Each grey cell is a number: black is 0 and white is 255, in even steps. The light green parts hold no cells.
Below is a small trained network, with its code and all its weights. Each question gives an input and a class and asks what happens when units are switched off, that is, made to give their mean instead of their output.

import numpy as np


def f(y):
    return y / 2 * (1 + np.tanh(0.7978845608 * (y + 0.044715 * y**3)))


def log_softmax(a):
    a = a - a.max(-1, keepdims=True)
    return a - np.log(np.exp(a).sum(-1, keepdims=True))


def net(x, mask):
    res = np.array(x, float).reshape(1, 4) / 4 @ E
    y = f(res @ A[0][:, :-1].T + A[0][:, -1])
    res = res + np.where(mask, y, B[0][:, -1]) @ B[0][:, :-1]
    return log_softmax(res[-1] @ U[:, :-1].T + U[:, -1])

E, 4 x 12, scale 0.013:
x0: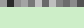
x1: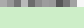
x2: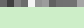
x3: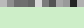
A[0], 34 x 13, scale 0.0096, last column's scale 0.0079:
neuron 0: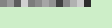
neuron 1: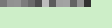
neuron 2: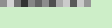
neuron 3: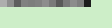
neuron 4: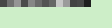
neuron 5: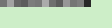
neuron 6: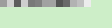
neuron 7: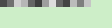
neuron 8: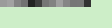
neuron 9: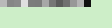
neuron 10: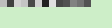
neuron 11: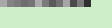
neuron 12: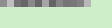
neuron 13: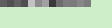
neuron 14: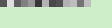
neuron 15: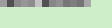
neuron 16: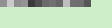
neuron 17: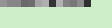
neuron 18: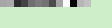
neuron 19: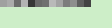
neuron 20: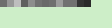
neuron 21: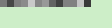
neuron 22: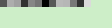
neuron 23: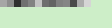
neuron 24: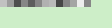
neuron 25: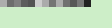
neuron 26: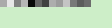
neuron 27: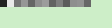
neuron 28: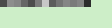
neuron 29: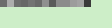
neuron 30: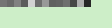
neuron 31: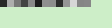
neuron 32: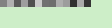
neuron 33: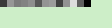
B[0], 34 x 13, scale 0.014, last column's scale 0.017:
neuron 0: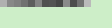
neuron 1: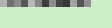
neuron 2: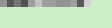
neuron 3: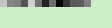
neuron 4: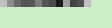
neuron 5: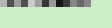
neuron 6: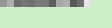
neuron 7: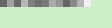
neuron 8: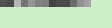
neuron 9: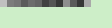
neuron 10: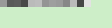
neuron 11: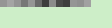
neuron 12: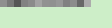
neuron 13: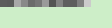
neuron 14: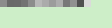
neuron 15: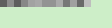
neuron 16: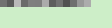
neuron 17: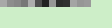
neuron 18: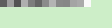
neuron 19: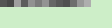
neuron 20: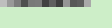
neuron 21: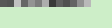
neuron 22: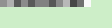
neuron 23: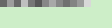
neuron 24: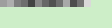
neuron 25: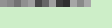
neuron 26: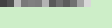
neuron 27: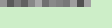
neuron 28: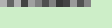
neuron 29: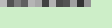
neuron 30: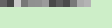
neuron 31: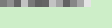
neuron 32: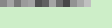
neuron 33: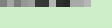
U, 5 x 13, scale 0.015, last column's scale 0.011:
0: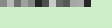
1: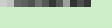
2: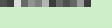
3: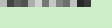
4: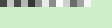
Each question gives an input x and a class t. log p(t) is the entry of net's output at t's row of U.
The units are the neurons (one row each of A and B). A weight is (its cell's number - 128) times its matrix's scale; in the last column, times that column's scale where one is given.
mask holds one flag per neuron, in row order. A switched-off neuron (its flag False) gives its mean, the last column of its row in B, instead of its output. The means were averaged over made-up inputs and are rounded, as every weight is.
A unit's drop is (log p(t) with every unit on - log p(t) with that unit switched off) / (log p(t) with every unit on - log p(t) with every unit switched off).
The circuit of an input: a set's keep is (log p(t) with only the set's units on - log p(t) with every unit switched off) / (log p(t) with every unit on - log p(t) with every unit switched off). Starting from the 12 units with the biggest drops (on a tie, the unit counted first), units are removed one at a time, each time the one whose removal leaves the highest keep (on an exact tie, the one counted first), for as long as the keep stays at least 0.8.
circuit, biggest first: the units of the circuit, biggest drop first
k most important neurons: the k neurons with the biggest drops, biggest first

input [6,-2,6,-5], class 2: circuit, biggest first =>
neuron 21
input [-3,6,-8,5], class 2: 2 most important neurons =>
neuron 26; neuron 16
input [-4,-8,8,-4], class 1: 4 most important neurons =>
neuron 4; neuron 22; neuron 20; neuron 26
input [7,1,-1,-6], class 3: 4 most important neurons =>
neuron 10; neuron 18; neuron 23; neuron 32
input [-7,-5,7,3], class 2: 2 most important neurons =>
neuron 30; neuron 13
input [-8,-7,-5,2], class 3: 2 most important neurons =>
neuron 2; neuron 14
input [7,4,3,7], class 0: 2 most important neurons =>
neuron 23; neuron 32
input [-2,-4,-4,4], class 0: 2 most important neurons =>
neuron 18; neuron 24
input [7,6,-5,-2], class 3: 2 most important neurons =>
neuron 10; neuron 22
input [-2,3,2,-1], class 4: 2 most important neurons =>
neuron 4; neuron 20
